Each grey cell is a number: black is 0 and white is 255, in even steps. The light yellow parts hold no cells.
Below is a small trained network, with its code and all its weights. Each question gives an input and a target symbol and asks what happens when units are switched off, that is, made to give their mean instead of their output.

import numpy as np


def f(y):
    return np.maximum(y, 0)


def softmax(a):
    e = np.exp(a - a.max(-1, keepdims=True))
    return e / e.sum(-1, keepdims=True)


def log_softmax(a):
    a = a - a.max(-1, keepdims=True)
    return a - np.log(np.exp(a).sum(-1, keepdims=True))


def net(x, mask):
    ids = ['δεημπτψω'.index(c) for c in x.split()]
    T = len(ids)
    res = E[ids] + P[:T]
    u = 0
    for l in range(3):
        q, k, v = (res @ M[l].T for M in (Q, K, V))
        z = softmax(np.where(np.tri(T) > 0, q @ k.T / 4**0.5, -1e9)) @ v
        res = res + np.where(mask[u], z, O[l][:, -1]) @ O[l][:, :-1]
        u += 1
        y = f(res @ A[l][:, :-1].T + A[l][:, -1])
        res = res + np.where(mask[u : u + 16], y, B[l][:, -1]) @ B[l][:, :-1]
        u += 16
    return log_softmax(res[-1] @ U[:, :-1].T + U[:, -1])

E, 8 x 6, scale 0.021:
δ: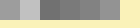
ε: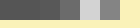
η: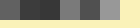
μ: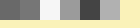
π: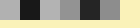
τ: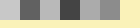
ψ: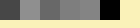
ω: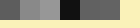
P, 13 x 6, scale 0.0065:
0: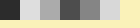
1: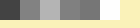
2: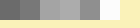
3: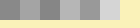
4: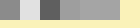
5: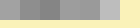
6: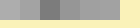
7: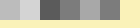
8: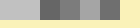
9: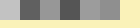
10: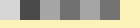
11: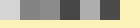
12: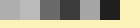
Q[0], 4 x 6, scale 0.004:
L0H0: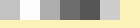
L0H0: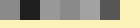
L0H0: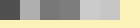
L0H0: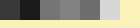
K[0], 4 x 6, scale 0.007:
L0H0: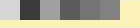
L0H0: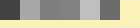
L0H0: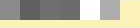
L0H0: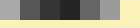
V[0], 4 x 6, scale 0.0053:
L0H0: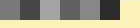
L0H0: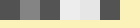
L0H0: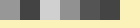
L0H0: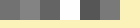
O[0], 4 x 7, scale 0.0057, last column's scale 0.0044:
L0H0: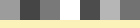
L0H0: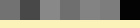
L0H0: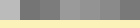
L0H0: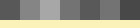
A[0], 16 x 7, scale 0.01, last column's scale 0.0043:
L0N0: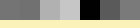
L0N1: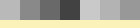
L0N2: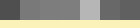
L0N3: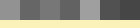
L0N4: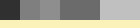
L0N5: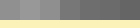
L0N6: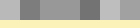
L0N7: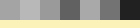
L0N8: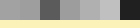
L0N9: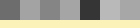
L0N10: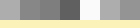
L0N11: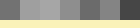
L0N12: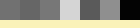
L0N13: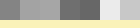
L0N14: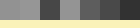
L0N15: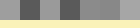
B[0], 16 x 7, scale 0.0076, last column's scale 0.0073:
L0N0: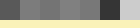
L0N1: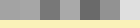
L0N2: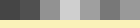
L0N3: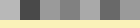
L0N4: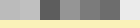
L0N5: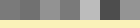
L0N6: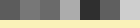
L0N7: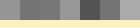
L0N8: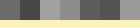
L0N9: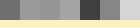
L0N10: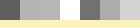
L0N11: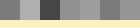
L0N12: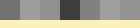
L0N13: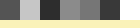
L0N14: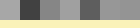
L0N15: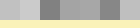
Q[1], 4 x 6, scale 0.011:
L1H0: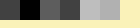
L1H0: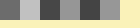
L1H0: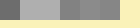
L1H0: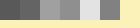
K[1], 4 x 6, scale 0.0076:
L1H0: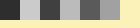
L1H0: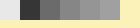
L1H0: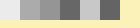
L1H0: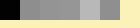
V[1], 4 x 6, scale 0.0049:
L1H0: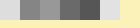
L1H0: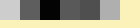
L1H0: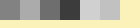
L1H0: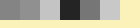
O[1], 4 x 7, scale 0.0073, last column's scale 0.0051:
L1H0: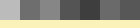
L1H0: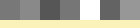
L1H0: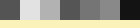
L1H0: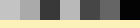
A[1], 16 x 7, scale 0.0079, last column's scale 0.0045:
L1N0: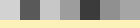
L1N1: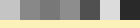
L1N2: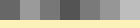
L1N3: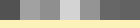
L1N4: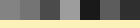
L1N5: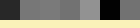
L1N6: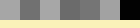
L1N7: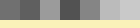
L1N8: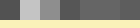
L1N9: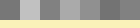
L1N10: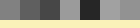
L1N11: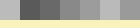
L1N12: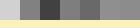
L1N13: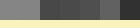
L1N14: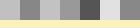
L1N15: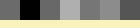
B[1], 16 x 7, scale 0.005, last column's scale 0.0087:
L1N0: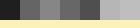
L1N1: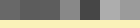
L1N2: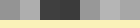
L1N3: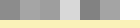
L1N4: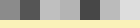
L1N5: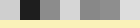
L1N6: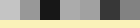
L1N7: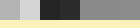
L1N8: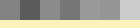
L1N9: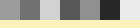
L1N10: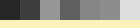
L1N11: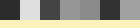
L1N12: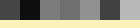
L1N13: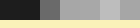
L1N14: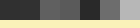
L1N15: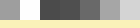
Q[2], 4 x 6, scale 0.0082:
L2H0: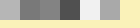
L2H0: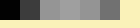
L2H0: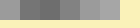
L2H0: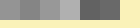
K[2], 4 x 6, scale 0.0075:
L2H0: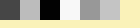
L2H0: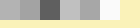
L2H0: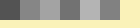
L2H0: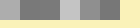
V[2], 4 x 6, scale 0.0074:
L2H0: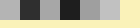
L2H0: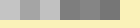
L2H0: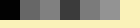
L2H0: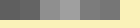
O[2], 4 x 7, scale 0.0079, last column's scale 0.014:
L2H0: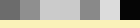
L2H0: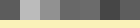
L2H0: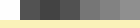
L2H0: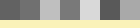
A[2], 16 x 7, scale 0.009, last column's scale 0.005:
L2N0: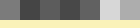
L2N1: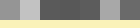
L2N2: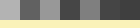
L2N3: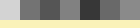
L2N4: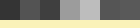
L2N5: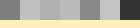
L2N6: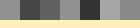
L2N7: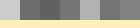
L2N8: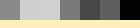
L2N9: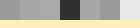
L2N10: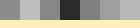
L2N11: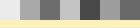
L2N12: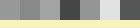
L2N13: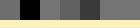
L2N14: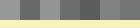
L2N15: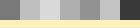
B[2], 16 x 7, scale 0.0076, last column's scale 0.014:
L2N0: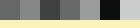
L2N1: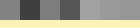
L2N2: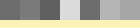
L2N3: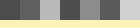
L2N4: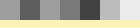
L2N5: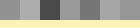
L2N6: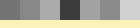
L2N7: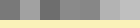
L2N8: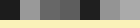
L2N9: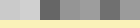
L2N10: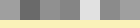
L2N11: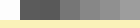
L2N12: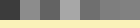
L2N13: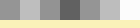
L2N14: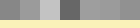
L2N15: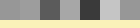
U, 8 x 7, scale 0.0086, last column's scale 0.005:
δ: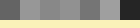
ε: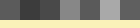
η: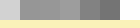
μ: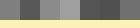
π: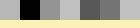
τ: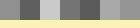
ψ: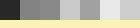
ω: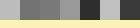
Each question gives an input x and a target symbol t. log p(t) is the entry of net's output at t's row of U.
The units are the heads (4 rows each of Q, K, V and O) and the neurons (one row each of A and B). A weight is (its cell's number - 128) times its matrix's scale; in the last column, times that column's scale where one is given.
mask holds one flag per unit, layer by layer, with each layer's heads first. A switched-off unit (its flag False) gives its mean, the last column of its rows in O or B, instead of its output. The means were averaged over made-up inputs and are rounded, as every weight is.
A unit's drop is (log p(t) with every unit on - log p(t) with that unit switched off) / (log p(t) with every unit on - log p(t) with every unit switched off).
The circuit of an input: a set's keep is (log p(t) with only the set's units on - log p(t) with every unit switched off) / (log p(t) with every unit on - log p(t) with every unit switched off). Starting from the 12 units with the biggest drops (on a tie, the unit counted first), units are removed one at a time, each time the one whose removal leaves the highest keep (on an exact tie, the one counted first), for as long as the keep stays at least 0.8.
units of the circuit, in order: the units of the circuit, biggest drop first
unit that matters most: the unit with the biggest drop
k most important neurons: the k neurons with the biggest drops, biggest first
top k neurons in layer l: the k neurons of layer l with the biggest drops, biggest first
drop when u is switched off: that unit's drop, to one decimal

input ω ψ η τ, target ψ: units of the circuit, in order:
L0N10
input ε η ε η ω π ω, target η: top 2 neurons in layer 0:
L0N6; L0N0
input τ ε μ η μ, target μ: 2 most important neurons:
L0N13; L0N10
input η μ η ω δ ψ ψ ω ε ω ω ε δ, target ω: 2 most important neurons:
L0N10; L2N11
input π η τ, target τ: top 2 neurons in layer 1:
L1N14; L1N0
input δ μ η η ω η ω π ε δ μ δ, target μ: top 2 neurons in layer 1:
L1N9; L1N15
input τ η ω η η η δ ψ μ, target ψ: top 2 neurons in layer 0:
L0N10; L0N13
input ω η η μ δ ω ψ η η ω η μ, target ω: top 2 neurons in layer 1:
L1N3; L1N12
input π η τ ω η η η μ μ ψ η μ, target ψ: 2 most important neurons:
L0N3; L0N14
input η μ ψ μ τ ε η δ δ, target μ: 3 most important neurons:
L0N13; L0N6; L1N9
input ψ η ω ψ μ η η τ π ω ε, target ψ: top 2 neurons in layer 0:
L0N10; L0N2
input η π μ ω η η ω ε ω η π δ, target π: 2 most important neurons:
L0N10; L2N11
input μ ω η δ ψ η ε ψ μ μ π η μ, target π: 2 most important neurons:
L0N0; L0N10
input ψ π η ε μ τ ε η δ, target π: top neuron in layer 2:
L2N13
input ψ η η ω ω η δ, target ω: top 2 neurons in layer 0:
L0N10; L0N9
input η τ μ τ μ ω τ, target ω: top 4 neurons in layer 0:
L0N10; L0N6; L0N1; L0N11
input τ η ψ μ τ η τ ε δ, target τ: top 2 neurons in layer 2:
L2N13; L2N6
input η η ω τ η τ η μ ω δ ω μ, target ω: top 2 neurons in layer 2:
L2N11; L2N15
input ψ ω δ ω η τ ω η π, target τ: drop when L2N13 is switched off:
0.3
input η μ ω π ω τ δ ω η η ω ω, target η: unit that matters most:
L2N9
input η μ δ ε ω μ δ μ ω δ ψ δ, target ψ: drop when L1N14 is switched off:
0.1
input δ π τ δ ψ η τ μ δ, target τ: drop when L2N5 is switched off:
0.0
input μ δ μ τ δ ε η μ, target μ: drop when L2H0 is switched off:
0.4
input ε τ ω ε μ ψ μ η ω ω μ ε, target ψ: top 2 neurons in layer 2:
L2N0; L2N11
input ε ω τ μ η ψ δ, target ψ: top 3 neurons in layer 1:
L1N5; L1N3; L1N10
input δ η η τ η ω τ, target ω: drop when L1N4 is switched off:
0.0
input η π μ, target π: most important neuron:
L0N13
